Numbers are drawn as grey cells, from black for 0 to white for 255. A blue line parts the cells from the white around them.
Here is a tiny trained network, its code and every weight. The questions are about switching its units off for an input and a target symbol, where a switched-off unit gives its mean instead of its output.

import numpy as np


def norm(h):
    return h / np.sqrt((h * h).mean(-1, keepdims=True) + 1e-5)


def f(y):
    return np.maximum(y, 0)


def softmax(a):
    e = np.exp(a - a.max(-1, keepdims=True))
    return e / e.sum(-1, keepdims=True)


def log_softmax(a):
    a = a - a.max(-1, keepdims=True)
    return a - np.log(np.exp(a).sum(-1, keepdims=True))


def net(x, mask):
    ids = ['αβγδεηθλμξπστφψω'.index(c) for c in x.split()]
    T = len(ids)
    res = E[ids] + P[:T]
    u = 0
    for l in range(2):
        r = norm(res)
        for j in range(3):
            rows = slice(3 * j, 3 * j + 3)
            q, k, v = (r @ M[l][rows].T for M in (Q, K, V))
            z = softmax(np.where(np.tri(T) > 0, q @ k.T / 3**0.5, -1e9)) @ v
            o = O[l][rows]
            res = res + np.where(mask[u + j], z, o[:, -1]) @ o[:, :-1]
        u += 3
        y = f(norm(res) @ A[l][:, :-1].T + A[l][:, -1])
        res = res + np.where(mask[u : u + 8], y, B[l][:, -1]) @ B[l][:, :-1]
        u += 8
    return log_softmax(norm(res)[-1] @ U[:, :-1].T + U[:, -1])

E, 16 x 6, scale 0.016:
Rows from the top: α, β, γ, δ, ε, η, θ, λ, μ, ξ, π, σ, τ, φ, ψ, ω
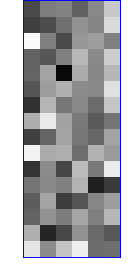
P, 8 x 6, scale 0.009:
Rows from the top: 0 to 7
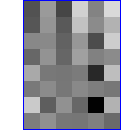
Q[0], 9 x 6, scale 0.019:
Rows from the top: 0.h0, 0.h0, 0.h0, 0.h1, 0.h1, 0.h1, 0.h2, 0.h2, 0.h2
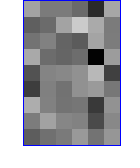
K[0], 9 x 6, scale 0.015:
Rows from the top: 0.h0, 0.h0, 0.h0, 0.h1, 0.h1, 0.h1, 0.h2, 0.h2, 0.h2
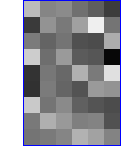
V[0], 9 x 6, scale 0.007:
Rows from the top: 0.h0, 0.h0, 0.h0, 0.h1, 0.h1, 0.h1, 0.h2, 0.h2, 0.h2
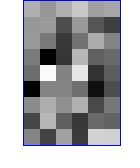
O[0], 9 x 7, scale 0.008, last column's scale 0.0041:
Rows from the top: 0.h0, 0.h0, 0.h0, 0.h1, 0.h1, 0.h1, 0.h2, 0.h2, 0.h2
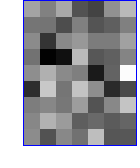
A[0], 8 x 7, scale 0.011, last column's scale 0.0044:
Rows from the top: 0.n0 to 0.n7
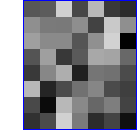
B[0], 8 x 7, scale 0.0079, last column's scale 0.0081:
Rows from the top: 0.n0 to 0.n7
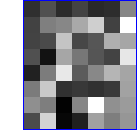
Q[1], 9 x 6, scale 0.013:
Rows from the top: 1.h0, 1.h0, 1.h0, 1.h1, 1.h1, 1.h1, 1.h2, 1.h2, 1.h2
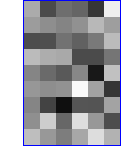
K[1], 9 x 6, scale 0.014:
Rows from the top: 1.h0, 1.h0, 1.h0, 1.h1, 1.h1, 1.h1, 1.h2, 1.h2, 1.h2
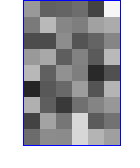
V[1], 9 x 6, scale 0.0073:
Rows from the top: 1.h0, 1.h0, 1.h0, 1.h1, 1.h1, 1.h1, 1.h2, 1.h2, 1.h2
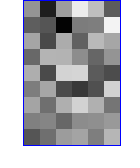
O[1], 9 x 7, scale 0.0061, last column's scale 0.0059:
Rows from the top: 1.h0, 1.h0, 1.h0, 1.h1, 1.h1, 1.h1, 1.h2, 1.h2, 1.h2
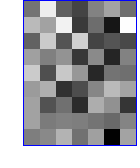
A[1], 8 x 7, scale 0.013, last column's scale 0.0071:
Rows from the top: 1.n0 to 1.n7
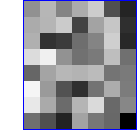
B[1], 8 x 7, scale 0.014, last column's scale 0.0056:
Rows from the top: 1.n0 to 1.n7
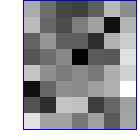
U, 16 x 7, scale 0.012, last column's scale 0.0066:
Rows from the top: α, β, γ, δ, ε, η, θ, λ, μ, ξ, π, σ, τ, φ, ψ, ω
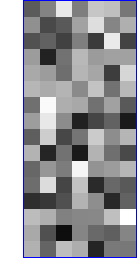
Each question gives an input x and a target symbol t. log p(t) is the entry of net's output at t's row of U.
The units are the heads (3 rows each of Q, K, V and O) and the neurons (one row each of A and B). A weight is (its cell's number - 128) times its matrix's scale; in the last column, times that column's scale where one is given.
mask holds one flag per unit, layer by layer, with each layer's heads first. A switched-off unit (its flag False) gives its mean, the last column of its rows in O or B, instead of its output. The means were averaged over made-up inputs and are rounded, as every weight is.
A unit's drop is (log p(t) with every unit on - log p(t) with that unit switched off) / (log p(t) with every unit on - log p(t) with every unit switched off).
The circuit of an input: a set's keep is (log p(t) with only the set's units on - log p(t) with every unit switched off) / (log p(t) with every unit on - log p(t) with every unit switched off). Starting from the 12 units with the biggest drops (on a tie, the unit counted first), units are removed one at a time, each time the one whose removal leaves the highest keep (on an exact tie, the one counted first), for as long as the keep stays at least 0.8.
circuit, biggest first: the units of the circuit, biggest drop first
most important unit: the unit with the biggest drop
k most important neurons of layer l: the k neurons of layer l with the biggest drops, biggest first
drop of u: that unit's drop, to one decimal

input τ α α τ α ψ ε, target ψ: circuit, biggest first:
[0.h1; 1.n7]
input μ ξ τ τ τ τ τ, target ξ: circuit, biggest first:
[0.h1; 1.n1]
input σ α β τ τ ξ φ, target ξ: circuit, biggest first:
[1.n1; 0.h1]
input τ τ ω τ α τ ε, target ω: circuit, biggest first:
[1.h1]
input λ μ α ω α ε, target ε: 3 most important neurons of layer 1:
[1.n7; 1.n5; 1.n3]
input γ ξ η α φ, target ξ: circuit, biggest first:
[0.h1; 1.n1]
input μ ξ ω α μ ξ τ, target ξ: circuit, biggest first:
[1.n1; 0.h1]
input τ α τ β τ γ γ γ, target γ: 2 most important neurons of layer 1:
[1.n5; 1.n2]
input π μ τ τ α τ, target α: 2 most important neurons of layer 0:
[0.n4; 0.n3]
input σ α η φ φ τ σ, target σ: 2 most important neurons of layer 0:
[0.n7; 0.n3]
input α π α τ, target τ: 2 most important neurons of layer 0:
[0.n3; 0.n2]
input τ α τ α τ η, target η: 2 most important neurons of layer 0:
[0.n3; 0.n1]
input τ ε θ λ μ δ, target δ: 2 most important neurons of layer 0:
[0.n6; 0.n3]
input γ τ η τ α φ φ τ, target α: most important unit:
0.n3
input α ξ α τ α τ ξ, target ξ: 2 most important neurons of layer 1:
[1.n1; 1.n5]
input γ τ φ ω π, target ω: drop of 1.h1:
0.4
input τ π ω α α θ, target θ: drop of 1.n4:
0.3
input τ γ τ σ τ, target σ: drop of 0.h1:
0.2
